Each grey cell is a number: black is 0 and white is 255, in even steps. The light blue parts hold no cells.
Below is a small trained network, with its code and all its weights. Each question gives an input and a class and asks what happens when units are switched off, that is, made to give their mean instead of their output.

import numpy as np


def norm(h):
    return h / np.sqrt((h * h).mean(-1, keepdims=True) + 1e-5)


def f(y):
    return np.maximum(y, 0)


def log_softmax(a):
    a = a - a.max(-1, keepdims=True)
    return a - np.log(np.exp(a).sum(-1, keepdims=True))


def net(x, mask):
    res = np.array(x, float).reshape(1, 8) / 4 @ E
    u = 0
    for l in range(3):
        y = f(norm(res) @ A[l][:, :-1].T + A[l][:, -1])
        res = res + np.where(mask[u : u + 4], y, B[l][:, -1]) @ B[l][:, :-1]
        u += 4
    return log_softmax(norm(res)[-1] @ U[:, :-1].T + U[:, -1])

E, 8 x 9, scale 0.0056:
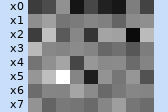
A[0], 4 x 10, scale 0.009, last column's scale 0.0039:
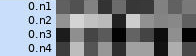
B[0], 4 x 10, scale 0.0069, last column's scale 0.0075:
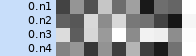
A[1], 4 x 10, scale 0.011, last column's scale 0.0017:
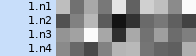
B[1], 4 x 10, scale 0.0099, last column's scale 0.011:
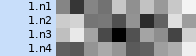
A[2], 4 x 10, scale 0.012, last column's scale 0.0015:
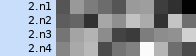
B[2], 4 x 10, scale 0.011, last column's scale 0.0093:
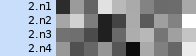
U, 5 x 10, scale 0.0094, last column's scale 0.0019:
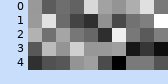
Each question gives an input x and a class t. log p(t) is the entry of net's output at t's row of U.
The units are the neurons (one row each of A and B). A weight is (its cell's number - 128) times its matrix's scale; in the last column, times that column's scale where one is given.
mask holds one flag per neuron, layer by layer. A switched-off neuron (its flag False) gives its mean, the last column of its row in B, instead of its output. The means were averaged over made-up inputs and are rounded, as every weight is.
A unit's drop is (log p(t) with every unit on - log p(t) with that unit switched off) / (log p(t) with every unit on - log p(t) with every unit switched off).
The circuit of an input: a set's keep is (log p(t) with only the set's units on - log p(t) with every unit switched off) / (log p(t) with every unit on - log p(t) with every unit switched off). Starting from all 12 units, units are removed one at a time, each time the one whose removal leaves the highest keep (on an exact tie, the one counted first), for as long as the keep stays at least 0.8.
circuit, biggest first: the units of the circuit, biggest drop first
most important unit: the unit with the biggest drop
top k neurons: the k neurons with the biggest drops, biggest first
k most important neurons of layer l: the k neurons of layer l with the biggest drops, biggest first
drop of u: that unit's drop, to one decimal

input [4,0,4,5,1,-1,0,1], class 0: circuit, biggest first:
0.n3
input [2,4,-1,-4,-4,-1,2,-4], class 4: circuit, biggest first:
1.n3, 1.n1
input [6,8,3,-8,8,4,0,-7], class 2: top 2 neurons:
0.n3, 2.n4
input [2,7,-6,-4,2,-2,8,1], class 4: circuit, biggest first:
0.n3, 1.n3
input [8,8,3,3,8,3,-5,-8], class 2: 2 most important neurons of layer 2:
2.n4, 2.n2
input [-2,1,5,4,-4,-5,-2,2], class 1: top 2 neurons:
0.n4, 2.n2
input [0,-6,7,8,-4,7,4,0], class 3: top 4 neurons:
0.n4, 0.n2, 2.n1, 1.n1
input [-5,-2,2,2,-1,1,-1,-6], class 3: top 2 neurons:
0.n2, 1.n1
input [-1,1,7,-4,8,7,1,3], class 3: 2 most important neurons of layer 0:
0.n4, 0.n2
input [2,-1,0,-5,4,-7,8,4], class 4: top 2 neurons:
0.n3, 1.n1
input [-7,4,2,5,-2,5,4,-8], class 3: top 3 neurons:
0.n3, 0.n2, 2.n1
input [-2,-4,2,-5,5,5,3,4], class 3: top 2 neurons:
0.n2, 2.n1
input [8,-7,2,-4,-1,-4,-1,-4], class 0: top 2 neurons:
0.n3, 0.n4
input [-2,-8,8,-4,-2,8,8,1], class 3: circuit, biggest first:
0.n2
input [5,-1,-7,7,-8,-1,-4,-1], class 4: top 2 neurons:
1.n3, 2.n2
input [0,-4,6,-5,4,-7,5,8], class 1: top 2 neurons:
0.n4, 2.n2
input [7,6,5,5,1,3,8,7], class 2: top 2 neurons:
0.n3, 1.n3
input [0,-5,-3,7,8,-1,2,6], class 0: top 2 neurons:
0.n4, 2.n4
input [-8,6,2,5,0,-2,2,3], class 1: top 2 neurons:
0.n3, 2.n2
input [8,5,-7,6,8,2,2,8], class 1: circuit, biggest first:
1.n2
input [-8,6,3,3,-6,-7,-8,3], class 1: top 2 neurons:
2.n2, 0.n3
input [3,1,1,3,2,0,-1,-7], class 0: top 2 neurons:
0.n3, 1.n1
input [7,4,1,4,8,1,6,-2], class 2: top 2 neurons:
0.n3, 0.n4
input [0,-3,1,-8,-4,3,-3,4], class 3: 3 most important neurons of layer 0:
0.n3, 0.n2, 0.n4
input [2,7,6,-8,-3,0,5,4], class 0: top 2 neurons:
0.n3, 1.n1
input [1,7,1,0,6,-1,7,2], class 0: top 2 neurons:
0.n3, 1.n3
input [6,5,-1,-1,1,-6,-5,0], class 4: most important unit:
0.n1
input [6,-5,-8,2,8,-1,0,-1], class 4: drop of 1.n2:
-0.1
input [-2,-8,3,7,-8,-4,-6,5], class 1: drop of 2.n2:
0.2
